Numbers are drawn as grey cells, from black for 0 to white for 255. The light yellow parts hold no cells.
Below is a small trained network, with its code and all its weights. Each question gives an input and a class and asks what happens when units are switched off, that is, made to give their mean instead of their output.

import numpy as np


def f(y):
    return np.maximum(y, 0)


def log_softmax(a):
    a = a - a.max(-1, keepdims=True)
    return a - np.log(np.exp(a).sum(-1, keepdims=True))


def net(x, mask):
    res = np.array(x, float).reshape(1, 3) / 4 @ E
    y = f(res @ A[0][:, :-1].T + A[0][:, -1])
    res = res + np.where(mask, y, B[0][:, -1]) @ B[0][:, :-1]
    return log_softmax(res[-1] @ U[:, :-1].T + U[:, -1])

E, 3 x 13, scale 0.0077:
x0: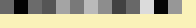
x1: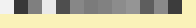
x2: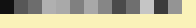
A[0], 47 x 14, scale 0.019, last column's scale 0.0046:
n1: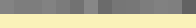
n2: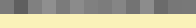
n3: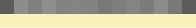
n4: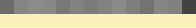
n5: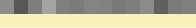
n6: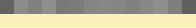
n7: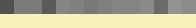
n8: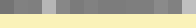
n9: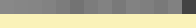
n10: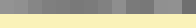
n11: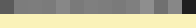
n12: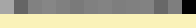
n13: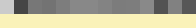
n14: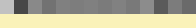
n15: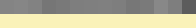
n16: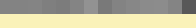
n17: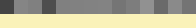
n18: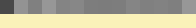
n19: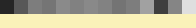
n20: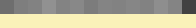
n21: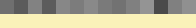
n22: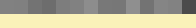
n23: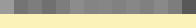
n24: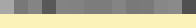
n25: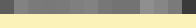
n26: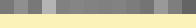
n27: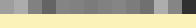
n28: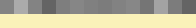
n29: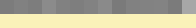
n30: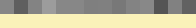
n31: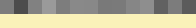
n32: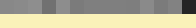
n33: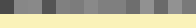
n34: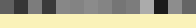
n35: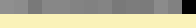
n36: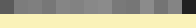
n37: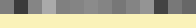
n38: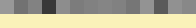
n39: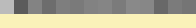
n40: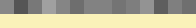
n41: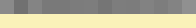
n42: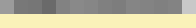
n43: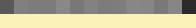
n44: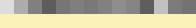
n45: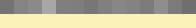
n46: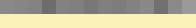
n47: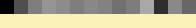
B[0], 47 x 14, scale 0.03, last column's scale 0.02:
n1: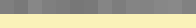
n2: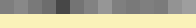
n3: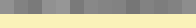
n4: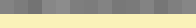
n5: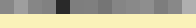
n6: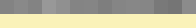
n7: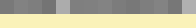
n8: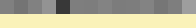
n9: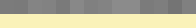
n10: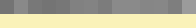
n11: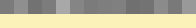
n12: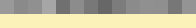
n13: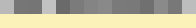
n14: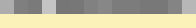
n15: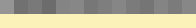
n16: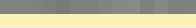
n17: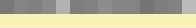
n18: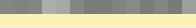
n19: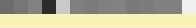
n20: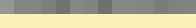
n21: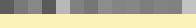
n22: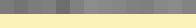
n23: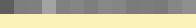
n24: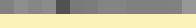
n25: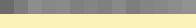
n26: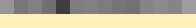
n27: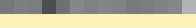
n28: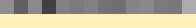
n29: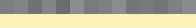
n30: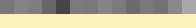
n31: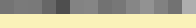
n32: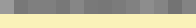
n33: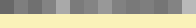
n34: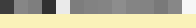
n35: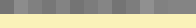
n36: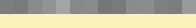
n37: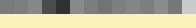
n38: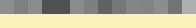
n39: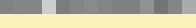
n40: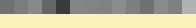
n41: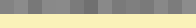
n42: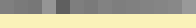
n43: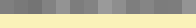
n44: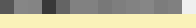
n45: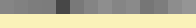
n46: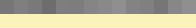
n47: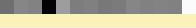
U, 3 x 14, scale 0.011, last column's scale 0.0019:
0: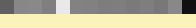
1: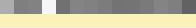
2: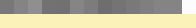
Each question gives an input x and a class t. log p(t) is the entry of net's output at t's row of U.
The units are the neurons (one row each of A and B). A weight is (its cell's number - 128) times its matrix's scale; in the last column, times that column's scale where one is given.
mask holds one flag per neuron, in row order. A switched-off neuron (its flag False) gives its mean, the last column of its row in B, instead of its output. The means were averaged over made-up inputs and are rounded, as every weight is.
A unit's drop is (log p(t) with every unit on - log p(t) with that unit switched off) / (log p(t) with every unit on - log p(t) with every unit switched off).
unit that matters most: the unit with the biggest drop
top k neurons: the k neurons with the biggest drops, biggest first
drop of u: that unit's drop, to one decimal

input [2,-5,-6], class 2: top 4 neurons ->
[n34; n19; n38; n21]
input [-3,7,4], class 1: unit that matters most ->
n47
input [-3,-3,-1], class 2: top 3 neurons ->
[n34; n19; n21]
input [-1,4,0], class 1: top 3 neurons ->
[n47; n34; n19]
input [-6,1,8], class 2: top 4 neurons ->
[n34; n8; n26; n21]
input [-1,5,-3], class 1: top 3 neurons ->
[n47; n34; n19]
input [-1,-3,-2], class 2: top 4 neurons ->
[n34; n19; n21; n47]
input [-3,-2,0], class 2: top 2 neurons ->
[n34; n19]
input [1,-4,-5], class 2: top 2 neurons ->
[n34; n19]
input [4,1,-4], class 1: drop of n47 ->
0.2
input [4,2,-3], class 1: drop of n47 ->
0.2
